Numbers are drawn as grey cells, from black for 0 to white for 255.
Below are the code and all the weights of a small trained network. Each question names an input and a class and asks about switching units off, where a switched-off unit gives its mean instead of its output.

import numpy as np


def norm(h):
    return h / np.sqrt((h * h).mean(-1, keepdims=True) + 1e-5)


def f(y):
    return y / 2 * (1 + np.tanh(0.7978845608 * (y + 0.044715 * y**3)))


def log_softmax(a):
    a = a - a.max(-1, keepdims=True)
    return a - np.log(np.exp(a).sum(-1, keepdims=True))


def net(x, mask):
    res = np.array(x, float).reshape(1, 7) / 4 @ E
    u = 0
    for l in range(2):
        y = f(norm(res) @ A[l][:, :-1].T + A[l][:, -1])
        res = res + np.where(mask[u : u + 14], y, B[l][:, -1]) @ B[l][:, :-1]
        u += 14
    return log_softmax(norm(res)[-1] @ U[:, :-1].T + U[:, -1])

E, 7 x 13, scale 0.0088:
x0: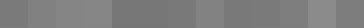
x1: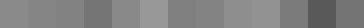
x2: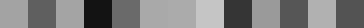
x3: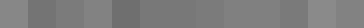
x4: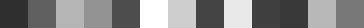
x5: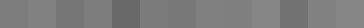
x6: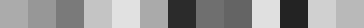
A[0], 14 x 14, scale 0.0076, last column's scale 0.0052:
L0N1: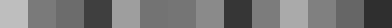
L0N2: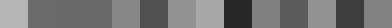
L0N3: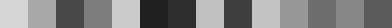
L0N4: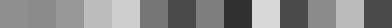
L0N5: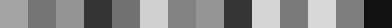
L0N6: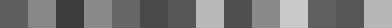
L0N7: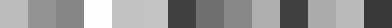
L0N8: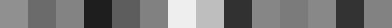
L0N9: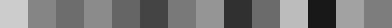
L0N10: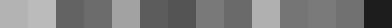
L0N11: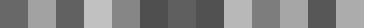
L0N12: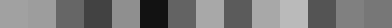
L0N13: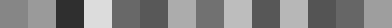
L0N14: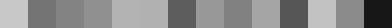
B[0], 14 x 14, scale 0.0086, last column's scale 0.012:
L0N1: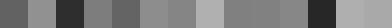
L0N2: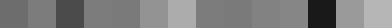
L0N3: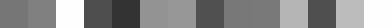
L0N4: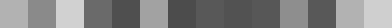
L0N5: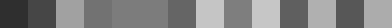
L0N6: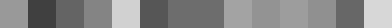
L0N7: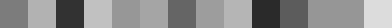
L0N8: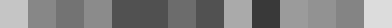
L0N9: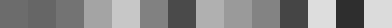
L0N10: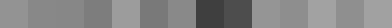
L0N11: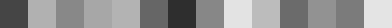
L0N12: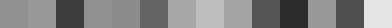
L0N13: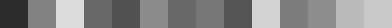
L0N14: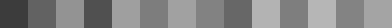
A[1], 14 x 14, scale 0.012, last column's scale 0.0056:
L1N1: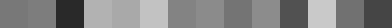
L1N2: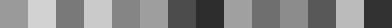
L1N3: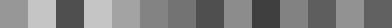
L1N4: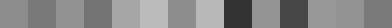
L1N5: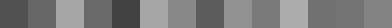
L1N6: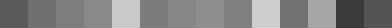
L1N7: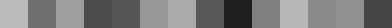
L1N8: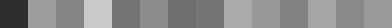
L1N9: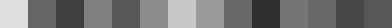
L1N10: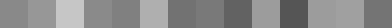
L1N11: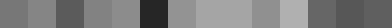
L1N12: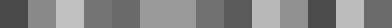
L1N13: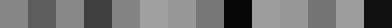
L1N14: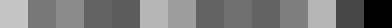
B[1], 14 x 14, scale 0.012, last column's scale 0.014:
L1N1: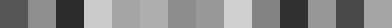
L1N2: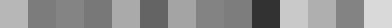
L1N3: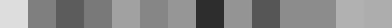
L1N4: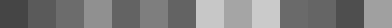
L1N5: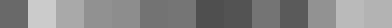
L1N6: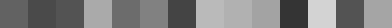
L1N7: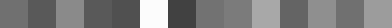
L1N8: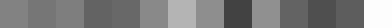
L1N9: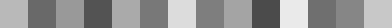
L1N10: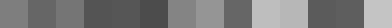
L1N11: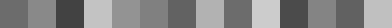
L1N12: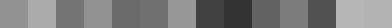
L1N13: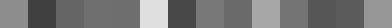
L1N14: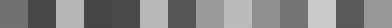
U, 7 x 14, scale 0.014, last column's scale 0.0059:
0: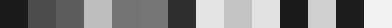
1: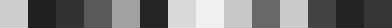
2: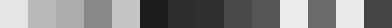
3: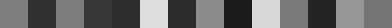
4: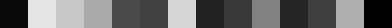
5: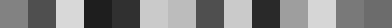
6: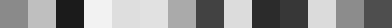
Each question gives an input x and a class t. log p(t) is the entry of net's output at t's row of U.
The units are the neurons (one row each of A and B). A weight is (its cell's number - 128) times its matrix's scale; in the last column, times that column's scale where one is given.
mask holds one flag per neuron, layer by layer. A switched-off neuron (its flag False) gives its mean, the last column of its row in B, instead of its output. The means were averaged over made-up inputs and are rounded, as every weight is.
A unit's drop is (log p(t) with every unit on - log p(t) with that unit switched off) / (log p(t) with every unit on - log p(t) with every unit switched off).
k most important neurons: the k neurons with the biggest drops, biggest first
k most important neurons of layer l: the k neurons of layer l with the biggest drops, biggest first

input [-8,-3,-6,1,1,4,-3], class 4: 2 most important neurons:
L0N13, L0N12
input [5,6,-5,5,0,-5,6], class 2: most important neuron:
L0N4
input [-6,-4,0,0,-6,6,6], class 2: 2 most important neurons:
L0N7, L0N3
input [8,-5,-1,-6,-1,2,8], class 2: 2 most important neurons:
L0N4, L0N7
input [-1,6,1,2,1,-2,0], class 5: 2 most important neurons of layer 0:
L0N11, L0N9
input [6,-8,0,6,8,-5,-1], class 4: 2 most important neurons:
L0N9, L0N7
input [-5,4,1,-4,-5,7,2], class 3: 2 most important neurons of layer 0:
L0N3, L0N11
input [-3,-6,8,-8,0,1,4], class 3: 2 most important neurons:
L0N9, L0N12
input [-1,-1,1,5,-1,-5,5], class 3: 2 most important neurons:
L0N14, L0N11
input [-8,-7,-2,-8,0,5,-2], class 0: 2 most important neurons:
L0N3, L1N6
